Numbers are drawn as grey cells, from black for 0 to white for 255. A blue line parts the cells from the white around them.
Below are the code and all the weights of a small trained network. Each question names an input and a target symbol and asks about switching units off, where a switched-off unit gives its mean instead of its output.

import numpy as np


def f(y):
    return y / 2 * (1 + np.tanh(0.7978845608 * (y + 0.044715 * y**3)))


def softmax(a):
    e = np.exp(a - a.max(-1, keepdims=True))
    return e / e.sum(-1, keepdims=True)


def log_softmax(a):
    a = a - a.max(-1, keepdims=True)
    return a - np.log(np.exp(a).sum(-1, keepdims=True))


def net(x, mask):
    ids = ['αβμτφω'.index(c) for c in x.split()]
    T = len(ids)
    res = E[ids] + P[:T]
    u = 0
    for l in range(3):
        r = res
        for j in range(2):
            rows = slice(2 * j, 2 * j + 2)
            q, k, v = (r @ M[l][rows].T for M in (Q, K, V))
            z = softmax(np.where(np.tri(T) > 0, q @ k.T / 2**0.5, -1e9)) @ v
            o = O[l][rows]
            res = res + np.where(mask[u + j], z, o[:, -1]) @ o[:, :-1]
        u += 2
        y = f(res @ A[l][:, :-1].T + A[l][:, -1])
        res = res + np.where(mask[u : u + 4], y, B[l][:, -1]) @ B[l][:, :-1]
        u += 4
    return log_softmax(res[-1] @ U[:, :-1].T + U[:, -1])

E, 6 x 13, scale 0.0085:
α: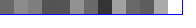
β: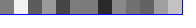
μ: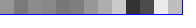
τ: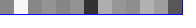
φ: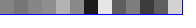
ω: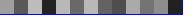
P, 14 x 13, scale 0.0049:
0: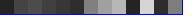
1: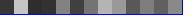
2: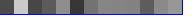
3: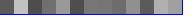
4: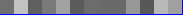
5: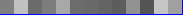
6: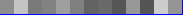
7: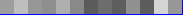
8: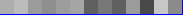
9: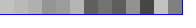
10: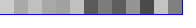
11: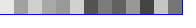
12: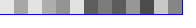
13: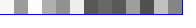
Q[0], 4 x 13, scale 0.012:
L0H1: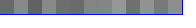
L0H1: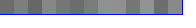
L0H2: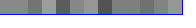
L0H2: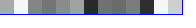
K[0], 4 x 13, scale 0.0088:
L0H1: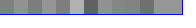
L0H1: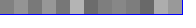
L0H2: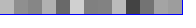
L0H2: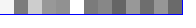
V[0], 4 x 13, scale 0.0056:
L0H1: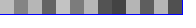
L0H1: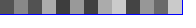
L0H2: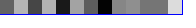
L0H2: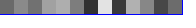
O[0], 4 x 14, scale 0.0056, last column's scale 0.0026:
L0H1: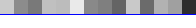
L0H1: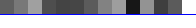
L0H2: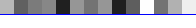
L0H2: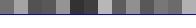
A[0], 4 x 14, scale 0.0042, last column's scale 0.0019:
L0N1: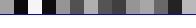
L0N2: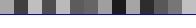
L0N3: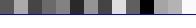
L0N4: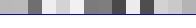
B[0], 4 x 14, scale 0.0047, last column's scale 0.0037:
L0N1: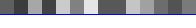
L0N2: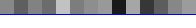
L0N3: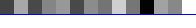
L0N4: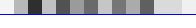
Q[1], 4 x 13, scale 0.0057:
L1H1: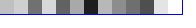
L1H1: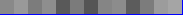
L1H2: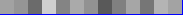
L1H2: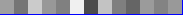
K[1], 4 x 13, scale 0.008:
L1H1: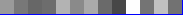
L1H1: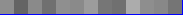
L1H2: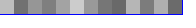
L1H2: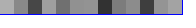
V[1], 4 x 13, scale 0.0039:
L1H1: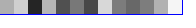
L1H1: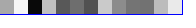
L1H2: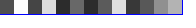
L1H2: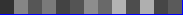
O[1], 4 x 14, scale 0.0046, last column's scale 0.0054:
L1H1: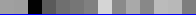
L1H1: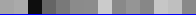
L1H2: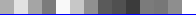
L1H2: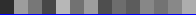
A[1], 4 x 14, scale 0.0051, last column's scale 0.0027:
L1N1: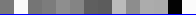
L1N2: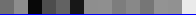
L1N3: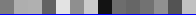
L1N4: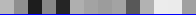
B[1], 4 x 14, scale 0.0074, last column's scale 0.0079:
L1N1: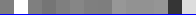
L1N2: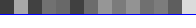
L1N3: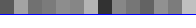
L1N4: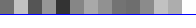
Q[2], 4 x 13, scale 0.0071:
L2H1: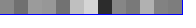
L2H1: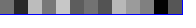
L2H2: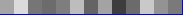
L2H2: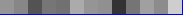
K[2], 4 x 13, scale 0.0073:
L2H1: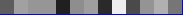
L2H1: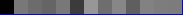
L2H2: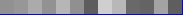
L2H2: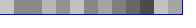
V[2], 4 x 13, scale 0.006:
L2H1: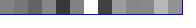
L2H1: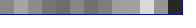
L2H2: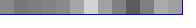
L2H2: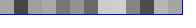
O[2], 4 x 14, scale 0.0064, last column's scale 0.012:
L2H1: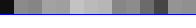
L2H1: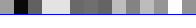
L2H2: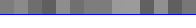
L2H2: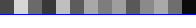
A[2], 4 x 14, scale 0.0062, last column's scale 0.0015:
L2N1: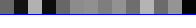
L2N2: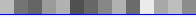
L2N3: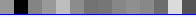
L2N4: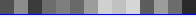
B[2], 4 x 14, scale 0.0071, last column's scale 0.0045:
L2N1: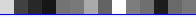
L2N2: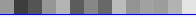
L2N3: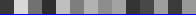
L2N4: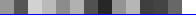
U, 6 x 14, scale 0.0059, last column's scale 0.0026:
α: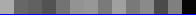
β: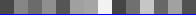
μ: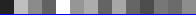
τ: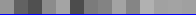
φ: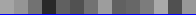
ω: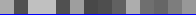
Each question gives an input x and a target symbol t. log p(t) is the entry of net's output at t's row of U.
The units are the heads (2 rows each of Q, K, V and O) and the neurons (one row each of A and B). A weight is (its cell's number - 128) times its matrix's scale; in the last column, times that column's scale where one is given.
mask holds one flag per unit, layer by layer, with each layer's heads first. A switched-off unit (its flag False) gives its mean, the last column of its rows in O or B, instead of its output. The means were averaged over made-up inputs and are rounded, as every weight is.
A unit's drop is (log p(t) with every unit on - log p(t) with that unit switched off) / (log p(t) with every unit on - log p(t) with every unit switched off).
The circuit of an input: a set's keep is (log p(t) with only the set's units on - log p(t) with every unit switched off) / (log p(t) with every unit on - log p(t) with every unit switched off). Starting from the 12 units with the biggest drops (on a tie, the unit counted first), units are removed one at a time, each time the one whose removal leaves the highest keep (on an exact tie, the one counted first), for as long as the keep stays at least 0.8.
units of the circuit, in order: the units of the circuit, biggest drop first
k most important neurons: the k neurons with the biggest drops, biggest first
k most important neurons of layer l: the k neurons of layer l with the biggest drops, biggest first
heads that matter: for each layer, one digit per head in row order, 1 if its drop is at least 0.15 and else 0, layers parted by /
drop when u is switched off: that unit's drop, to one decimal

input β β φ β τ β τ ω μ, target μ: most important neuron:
(L2N3)
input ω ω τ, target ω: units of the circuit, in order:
(L2N4; L1H2; L0H1)
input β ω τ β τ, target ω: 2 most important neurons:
(L0N1; L0N4)
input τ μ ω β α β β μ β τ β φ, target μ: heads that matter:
00 / 10 / 00
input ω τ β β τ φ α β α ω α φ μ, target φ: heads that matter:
10 / 10 / 11
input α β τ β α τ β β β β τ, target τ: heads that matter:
00 / 10 / 10
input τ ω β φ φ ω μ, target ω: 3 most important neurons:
(L0N1; L2N4; L0N3)
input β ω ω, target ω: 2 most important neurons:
(L2N4; L0N1)
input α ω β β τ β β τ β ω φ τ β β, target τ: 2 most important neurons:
(L0N4; L1N2)
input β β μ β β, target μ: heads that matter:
00 / 01 / 11
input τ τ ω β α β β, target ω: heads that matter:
00 / 10 / 00
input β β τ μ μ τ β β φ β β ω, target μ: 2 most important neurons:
(L0N1; L1N4)
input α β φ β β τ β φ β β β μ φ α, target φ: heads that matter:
00 / 10 / 10
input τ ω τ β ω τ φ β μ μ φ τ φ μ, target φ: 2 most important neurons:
(L0N4; L0N2)
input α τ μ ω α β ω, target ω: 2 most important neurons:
(L2N4; L0N4)
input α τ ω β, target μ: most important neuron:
(L1N3)
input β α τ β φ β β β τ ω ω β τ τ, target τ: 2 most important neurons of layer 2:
(L2N2; L2N4)
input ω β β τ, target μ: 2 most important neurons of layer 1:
(L1N3; L1N1)
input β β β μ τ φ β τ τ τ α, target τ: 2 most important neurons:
(L2N2; L1N1)
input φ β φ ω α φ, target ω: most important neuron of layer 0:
(L0N1)
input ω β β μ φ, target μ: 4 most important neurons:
(L0N1; L1N2; L2N3; L1N4)
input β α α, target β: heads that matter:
01 / 10 / 10
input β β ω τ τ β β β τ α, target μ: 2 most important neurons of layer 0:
(L0N1; L0N2)
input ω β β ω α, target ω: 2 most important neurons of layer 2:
(L2N4; L2N3)
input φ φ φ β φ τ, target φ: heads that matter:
00 / 00 / 10
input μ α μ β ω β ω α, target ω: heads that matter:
11 / 01 / 00
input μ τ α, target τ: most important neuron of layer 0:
(L0N3)
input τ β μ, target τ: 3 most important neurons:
(L0N3; L1N4; L1N2)
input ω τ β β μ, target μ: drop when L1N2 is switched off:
0.1
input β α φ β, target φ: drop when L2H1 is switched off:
0.7
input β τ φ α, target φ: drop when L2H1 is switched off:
0.8
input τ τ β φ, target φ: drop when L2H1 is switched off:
0.8
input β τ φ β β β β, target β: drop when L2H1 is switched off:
0.2
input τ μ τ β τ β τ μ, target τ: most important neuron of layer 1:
(L1N1)
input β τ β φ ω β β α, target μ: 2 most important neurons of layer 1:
(L1N4; L1N1)
